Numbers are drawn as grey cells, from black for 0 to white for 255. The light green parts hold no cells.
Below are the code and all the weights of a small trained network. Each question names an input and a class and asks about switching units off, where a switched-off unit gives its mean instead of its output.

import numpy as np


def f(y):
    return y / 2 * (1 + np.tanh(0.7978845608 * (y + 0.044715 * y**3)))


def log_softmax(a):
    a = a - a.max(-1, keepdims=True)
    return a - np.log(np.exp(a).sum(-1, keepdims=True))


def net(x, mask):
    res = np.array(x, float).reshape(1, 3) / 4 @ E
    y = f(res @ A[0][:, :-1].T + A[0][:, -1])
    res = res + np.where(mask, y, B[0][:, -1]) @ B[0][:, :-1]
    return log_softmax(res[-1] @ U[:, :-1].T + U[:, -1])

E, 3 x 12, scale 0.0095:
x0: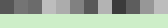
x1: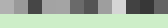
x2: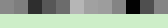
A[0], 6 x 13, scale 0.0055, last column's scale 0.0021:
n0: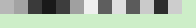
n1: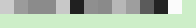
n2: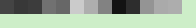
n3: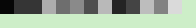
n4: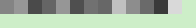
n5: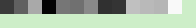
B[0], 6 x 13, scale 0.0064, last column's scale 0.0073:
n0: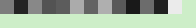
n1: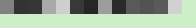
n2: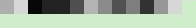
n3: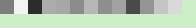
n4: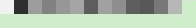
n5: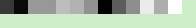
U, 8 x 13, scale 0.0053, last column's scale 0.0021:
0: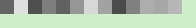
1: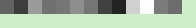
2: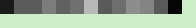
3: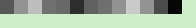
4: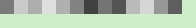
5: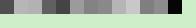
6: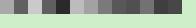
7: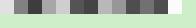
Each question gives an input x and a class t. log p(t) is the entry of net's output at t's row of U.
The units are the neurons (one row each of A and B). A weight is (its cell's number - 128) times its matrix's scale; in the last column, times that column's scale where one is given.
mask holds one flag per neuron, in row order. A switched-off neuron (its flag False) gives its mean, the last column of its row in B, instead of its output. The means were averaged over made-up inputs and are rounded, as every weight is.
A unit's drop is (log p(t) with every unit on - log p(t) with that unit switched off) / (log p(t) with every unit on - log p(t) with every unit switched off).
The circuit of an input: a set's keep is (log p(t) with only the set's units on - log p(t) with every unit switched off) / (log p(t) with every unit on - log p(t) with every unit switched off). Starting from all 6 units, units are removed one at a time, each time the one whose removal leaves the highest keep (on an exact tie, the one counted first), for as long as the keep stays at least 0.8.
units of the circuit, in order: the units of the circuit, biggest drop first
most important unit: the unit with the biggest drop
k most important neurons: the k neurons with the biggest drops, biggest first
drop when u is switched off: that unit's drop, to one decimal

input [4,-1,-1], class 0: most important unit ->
n3
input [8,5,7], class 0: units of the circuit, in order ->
(n2; n3; n1)
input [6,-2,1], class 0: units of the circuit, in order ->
(n3; n2)
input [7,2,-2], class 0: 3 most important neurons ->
(n3; n1; n4)
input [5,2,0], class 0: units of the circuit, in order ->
(n1; n3; n4)
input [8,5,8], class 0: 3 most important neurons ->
(n2; n3; n1)
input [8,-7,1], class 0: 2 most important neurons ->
(n3; n2)
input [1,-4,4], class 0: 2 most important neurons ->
(n2; n3)
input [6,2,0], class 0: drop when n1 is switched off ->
0.3
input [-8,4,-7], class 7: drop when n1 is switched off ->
0.4
